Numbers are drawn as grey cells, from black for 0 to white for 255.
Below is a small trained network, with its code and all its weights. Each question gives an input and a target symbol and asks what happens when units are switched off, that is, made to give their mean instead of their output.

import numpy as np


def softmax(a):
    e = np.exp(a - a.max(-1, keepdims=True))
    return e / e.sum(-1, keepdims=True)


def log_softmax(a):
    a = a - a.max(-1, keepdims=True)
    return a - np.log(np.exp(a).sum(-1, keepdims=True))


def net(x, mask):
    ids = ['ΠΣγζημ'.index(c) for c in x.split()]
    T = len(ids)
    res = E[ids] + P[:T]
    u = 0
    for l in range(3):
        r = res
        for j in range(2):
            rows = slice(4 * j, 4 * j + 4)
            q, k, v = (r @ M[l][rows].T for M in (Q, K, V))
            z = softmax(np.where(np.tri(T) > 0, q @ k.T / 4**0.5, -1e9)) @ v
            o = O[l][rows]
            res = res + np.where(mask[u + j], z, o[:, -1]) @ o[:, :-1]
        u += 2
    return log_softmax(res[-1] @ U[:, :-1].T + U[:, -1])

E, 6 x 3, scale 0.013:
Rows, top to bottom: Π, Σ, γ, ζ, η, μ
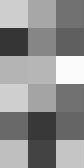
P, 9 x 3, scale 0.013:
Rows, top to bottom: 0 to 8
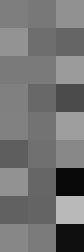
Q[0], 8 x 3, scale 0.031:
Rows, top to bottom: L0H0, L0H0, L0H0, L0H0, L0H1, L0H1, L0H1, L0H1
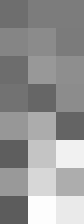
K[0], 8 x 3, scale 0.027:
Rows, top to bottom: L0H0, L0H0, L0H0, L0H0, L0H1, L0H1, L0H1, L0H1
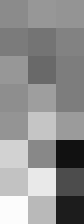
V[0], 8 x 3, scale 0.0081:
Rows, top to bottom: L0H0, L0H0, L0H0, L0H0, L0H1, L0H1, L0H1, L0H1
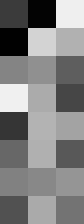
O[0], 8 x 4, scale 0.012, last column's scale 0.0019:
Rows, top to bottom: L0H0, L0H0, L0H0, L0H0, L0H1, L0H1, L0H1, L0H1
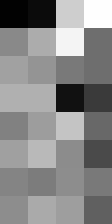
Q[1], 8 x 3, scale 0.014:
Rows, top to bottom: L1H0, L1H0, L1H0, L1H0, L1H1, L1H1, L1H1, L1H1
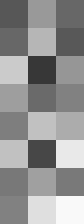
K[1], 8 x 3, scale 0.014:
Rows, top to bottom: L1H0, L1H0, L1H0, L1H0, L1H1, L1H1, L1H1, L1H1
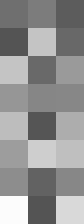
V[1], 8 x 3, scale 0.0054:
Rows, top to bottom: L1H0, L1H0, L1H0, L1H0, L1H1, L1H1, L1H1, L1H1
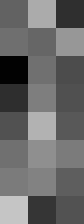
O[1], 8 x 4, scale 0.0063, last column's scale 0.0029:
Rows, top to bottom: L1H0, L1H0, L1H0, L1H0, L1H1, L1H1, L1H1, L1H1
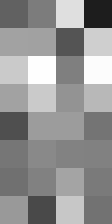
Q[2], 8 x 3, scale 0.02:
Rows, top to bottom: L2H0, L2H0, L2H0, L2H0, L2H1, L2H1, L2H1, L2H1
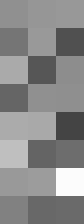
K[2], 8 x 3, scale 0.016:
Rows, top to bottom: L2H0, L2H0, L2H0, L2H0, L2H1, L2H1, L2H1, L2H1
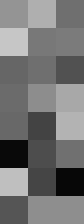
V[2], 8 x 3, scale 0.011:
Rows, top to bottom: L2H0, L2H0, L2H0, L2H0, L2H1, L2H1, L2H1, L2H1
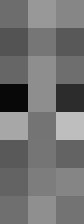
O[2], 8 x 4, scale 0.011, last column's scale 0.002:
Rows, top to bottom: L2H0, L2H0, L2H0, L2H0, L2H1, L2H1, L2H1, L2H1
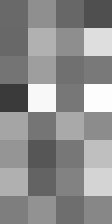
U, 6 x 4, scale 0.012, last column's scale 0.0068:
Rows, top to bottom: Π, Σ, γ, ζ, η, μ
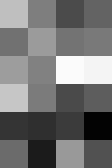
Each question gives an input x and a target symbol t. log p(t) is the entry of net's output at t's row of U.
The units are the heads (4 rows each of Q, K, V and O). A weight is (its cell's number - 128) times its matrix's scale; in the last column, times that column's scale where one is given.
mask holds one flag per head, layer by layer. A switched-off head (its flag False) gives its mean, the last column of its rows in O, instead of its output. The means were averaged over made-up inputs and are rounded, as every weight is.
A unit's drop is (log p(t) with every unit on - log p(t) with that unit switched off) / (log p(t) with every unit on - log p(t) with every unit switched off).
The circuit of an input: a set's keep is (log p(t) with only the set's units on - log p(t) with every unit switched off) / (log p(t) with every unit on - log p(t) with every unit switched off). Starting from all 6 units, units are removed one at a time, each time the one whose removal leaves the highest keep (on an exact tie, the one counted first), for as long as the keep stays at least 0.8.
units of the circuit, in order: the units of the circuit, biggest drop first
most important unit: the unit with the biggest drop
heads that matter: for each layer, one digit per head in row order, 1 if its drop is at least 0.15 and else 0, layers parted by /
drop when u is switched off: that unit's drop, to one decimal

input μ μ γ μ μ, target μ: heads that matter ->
00 / 01 / 00
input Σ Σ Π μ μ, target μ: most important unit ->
L1H0
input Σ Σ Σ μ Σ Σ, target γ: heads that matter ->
11 / 00 / 00
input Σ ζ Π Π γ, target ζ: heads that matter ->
10 / 00 / 00
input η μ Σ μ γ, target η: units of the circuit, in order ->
(L0H1, L0H0)
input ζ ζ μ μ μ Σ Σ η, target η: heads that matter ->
00 / 00 / 01
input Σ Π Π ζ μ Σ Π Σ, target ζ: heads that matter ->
10 / 00 / 00
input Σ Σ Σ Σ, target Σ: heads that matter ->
00 / 11 / 10
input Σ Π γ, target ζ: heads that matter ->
11 / 00 / 00
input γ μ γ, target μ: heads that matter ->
00 / 00 / 00
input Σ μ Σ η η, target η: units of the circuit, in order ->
(L1H0, L1H1, L0H1, L0H0)
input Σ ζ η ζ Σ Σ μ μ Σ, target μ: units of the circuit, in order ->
(L2H0, L2H1)
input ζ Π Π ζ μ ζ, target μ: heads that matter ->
00 / 11 / 10
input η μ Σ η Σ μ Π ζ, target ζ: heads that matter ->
11 / 10 / 00
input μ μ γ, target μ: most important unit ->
L1H1
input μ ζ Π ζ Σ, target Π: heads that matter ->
10 / 00 / 00
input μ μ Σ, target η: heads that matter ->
11 / 00 / 01
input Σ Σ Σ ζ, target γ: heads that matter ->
11 / 00 / 00
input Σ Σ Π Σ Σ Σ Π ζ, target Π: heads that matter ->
11 / 01 / 00
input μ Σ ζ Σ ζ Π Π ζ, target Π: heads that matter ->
10 / 00 / 00
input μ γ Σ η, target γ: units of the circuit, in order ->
(L0H1)
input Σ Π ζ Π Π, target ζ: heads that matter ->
10 / 00 / 00
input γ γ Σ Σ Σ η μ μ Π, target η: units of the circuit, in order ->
(L0H1, L0H0)
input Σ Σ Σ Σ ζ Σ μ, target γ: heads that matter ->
11 / 00 / 00
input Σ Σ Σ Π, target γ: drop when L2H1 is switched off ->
0.1
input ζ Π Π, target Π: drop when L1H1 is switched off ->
-0.1
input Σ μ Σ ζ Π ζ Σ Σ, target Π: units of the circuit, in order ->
(L0H0)
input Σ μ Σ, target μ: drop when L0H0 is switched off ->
0.3
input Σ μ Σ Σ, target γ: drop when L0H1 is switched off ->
0.5
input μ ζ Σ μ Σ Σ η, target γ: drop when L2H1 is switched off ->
-0.1
